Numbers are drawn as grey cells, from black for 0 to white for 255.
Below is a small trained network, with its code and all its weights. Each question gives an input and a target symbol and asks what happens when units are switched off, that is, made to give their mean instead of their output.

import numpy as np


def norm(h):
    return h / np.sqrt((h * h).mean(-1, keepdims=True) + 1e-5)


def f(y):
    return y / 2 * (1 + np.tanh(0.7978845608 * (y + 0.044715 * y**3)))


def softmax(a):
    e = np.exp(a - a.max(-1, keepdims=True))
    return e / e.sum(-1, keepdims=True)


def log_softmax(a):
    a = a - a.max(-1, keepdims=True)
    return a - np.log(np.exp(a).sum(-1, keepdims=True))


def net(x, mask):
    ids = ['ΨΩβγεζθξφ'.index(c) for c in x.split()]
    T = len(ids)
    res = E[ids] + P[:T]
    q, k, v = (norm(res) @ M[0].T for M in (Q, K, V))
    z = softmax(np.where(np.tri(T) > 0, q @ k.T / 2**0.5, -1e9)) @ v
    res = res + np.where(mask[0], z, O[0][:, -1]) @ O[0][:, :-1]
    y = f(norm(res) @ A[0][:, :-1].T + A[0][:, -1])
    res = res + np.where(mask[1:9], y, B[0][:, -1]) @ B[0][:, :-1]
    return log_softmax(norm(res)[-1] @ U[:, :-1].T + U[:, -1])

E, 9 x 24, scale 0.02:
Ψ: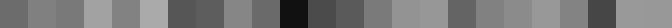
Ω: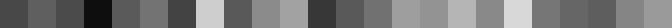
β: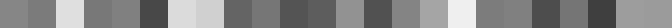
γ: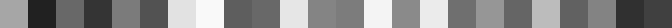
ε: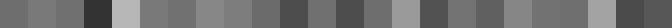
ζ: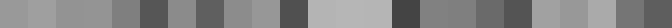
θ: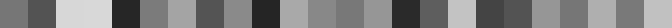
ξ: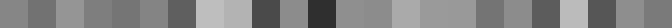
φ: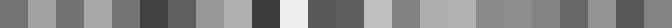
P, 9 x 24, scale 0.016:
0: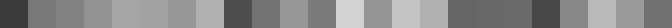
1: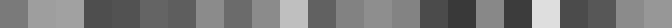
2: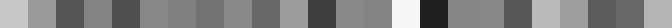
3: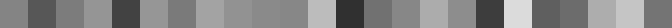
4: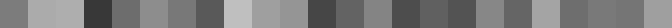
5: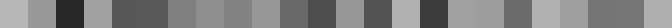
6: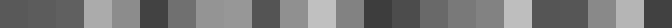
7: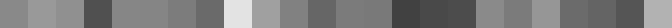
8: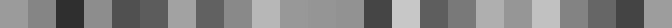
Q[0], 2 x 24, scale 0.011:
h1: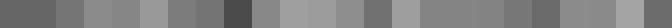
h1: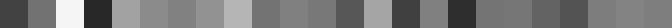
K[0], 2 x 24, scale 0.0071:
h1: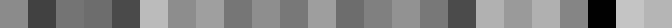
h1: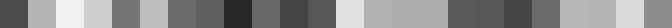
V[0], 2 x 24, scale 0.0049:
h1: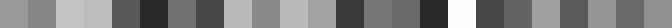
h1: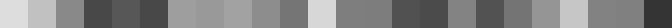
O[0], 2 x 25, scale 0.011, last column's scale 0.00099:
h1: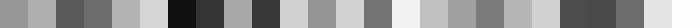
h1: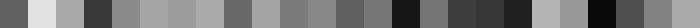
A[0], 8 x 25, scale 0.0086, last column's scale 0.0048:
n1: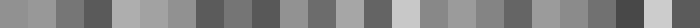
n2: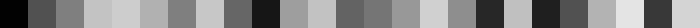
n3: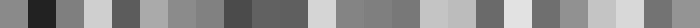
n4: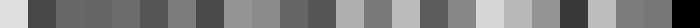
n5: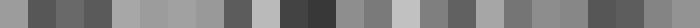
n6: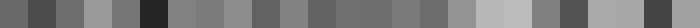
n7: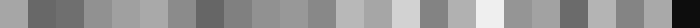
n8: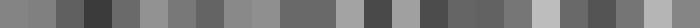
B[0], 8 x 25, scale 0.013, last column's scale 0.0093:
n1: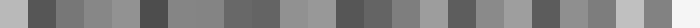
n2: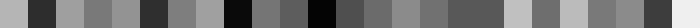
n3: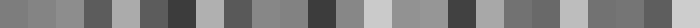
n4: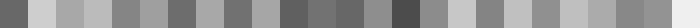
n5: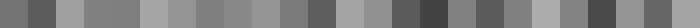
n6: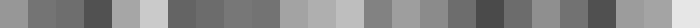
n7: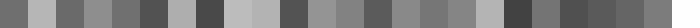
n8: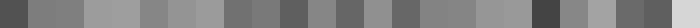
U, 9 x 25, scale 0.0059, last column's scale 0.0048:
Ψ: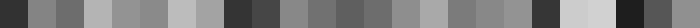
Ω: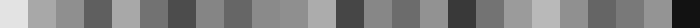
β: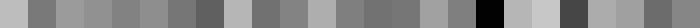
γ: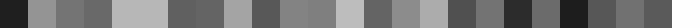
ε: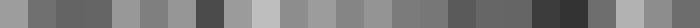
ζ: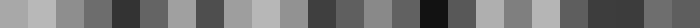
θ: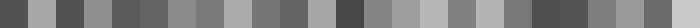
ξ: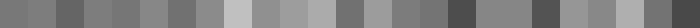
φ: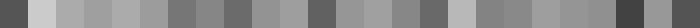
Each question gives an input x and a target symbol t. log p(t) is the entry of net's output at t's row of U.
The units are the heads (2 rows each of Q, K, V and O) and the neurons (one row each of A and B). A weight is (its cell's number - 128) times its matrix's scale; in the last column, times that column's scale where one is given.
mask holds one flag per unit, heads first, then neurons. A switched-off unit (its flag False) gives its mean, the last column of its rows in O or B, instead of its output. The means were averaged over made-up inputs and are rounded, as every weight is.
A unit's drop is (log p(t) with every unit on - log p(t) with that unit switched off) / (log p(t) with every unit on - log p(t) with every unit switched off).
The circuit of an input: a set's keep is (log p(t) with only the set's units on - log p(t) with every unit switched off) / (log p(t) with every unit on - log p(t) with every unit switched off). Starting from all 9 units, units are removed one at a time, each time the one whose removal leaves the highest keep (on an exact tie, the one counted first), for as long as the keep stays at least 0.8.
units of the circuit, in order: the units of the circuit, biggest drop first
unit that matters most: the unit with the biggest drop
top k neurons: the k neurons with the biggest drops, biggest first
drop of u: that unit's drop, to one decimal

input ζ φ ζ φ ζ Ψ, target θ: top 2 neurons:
n7, n1
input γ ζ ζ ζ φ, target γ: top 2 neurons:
n2, n4
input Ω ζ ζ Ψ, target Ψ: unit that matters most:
n2
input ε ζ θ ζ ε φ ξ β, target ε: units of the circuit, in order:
h1, n6, n4
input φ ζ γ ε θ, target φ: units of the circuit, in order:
h1, n4, n1, n6
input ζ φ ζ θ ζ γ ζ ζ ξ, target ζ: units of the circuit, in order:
h1, n5
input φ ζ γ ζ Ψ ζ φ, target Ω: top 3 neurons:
n2, n8, n6
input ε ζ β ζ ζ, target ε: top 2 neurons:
n6, n4
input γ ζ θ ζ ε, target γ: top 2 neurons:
n2, n4
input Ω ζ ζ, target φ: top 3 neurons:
n4, n1, n2
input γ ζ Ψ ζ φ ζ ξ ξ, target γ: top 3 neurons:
n2, n4, n8
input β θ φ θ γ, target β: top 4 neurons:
n6, n7, n3, n8
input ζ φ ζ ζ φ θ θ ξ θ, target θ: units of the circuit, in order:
h1, n7, n1, n8
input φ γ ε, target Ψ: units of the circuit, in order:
n8
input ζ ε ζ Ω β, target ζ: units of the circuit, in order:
h1, n8, n1
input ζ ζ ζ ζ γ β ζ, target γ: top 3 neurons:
n2, n4, n1
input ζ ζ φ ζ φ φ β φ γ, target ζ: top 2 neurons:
n5, n7
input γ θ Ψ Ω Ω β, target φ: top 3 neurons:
n4, n1, n2
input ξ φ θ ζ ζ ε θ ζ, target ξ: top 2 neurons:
n6, n2
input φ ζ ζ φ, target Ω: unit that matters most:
n8
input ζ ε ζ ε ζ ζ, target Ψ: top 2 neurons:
n8, n7
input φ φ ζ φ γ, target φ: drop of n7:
0.0
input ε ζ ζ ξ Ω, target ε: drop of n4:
0.1
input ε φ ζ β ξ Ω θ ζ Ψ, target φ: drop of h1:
0.7
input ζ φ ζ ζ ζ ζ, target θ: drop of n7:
0.3
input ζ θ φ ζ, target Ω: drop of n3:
0.2
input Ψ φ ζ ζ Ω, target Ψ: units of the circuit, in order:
h1
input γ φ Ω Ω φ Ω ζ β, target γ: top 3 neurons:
n2, n4, n8
